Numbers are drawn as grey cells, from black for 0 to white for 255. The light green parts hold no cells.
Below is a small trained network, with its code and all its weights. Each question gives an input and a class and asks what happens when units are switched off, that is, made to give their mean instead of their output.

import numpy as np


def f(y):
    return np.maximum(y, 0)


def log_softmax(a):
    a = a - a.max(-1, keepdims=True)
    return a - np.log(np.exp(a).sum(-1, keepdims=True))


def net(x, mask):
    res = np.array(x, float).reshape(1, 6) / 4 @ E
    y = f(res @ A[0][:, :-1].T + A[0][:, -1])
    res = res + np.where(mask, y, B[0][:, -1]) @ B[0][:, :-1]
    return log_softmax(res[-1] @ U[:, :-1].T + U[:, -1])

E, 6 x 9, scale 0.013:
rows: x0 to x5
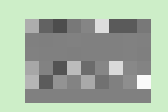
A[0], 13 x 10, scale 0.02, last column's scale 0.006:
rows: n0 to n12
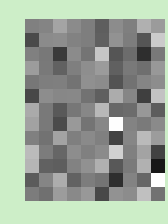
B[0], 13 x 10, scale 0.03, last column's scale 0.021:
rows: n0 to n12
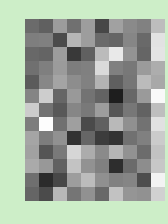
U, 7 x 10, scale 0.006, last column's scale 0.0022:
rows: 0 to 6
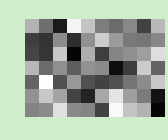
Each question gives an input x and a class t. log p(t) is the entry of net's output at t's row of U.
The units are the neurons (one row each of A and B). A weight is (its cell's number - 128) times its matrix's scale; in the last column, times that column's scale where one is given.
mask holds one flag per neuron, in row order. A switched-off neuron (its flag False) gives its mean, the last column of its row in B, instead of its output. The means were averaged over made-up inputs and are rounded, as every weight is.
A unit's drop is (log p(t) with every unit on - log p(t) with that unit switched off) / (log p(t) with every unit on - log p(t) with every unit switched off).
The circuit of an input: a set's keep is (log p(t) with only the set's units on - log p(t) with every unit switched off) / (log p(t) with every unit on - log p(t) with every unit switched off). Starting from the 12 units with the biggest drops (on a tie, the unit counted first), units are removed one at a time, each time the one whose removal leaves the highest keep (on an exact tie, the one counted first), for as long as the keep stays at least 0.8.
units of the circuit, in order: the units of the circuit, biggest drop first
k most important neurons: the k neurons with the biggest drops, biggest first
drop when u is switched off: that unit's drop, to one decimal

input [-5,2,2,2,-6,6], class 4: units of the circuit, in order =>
[n5]
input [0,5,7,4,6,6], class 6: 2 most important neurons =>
[n11, n12]
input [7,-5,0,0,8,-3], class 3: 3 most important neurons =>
[n8, n11, n1]
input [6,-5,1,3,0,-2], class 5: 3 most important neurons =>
[n2, n11, n1]
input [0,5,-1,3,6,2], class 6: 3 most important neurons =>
[n11, n12, n1]
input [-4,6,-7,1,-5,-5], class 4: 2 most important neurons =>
[n5, n9]
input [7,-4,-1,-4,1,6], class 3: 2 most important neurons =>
[n10, n6]
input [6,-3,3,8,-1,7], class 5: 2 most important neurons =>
[n2, n7]
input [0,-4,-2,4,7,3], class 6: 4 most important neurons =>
[n12, n11, n1, n5]
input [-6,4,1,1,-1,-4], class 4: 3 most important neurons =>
[n11, n9, n5]
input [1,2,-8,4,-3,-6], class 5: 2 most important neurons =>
[n2, n10]
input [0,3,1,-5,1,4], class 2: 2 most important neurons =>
[n5, n10]
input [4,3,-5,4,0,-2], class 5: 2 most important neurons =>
[n11, n1]
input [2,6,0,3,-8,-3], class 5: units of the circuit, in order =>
[n2]
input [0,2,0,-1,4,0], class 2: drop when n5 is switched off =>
0.3
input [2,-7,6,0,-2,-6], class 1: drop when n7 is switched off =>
0.4
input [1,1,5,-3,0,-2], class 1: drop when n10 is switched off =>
0.2
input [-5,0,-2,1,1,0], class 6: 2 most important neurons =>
[n12, n11]
